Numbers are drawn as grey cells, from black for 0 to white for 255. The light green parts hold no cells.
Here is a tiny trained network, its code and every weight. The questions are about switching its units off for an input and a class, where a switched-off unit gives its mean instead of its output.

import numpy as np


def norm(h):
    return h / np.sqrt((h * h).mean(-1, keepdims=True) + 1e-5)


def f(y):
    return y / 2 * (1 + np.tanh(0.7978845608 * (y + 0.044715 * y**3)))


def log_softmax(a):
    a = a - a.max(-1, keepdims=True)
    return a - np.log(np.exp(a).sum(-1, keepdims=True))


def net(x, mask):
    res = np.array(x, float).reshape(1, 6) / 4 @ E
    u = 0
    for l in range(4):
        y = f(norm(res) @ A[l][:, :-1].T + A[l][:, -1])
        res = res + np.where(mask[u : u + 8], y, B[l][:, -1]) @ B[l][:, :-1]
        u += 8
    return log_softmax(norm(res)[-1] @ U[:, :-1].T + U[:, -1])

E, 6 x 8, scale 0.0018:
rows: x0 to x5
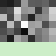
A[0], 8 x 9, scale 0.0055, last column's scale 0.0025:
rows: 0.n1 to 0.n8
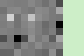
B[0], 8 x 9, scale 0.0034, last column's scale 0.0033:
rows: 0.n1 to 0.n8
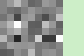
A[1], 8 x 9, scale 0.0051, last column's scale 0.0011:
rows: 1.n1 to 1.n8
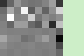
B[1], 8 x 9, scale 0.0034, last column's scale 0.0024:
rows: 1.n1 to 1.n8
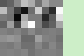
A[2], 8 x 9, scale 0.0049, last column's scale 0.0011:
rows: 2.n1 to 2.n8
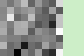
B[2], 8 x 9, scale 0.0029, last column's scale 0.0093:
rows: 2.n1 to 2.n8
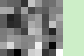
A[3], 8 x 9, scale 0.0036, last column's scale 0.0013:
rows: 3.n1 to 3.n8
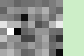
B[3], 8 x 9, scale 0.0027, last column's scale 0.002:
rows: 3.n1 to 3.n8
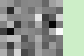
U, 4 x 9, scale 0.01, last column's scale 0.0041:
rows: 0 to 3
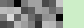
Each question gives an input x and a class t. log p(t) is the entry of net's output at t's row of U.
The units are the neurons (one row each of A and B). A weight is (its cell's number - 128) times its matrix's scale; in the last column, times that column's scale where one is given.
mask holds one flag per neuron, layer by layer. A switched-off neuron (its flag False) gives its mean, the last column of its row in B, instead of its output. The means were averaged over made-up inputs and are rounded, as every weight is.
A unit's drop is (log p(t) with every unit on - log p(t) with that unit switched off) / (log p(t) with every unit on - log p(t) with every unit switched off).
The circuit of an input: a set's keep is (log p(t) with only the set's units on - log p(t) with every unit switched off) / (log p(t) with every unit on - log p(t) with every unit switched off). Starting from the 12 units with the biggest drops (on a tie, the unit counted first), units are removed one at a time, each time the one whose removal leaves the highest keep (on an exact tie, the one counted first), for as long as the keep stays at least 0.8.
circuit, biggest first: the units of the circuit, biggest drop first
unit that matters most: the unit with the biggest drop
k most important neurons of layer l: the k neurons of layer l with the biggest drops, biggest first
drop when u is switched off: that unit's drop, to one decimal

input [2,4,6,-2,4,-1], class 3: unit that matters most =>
1.n2
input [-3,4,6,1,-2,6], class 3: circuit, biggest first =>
[0.n6, 2.n8]
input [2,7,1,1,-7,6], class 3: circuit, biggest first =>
[0.n6, 2.n8]
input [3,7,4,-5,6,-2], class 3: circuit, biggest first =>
[1.n2, 2.n8, 0.n6]
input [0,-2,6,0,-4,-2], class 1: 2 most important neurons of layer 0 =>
[0.n6, 0.n3]
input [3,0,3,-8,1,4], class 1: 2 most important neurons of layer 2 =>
[2.n8, 2.n7]
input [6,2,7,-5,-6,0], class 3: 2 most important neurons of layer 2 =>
[2.n8, 2.n3]
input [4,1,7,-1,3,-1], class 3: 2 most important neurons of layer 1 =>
[1.n2, 1.n1]
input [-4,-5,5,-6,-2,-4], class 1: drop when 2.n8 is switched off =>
0.2
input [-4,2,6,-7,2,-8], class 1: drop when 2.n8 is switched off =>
0.1
